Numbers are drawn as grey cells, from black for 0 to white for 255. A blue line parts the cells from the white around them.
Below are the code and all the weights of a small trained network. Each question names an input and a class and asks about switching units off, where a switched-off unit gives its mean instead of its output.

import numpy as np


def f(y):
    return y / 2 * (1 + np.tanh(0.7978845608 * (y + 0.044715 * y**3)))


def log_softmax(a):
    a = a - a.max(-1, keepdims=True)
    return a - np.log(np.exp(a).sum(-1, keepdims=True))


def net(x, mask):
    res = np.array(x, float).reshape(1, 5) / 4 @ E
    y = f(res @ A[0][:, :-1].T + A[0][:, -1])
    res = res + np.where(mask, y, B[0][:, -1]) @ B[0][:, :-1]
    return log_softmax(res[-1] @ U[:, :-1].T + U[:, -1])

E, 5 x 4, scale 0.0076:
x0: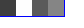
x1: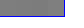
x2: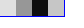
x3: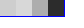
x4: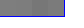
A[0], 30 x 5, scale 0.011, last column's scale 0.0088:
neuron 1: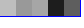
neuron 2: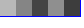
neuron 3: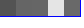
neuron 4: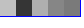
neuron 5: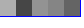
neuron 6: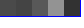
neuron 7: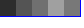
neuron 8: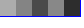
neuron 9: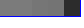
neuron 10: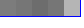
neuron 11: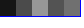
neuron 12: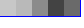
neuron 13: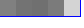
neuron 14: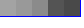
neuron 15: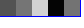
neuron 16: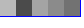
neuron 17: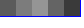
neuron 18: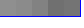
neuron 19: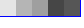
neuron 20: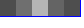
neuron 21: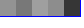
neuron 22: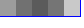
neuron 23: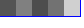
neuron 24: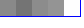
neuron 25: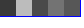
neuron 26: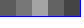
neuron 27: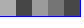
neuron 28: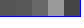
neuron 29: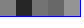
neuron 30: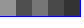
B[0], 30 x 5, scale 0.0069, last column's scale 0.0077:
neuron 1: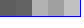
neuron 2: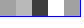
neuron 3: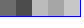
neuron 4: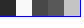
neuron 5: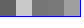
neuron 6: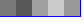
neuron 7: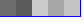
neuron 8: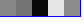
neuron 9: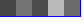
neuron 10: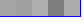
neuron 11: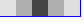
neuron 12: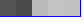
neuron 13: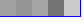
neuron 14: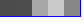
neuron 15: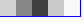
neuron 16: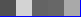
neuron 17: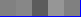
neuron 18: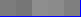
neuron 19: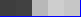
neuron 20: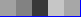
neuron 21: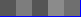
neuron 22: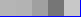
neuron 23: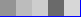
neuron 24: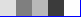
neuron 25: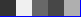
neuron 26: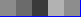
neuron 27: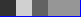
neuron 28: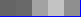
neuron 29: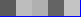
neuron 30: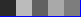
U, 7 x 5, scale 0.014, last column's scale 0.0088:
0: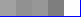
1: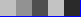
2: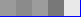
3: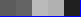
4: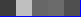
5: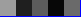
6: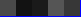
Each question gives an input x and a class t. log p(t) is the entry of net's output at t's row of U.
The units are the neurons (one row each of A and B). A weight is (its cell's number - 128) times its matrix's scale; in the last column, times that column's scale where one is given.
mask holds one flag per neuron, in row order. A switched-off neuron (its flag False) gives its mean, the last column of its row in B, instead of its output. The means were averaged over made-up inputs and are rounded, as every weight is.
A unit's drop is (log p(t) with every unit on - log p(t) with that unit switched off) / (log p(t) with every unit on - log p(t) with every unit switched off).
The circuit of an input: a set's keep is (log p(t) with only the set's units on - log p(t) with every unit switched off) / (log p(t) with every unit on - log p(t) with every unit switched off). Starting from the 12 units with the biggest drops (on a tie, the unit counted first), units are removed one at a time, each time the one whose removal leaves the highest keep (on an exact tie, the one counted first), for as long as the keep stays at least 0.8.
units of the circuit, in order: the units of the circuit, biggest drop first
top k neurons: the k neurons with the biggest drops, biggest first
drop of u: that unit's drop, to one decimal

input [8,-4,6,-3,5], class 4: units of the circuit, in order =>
neuron 25
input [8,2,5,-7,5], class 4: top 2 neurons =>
neuron 25; neuron 15
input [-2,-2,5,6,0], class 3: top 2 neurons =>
neuron 19; neuron 12
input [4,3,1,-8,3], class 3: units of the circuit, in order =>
neuron 3; neuron 7
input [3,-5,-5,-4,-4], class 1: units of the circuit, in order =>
neuron 11; neuron 20
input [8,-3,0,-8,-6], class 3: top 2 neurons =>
neuron 3; neuron 7
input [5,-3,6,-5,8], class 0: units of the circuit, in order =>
neuron 15; neuron 23
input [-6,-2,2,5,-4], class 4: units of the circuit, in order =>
neuron 4; neuron 16; neuron 27
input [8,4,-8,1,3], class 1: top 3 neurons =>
neuron 15; neuron 11; neuron 20
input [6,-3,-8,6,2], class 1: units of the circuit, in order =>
neuron 15; neuron 20
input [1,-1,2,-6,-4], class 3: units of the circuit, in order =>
neuron 3; neuron 11
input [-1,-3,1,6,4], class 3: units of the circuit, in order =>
neuron 19; neuron 12; neuron 1
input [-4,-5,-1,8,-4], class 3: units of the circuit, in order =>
neuron 19; neuron 12
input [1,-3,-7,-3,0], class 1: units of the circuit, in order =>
neuron 11; neuron 15
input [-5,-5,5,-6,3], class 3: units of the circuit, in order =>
neuron 3
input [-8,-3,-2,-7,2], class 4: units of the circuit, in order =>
neuron 4; neuron 16
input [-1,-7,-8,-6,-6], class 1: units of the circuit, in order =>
neuron 11; neuron 15
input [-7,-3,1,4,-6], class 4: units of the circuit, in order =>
neuron 4; neuron 16; neuron 27
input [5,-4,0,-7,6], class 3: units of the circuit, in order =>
neuron 3; neuron 7
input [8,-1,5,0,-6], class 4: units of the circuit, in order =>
neuron 25
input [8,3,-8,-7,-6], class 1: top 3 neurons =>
neuron 11; neuron 20; neuron 15
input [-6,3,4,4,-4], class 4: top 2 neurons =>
neuron 4; neuron 16
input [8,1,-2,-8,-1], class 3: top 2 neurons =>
neuron 7; neuron 3
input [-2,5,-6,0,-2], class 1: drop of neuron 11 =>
0.2
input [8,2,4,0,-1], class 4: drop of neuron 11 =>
0.1
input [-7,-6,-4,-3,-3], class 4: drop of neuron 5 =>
0.1
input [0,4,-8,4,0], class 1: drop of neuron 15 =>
0.3
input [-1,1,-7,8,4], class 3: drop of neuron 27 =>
0.0
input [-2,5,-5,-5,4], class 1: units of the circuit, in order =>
neuron 11
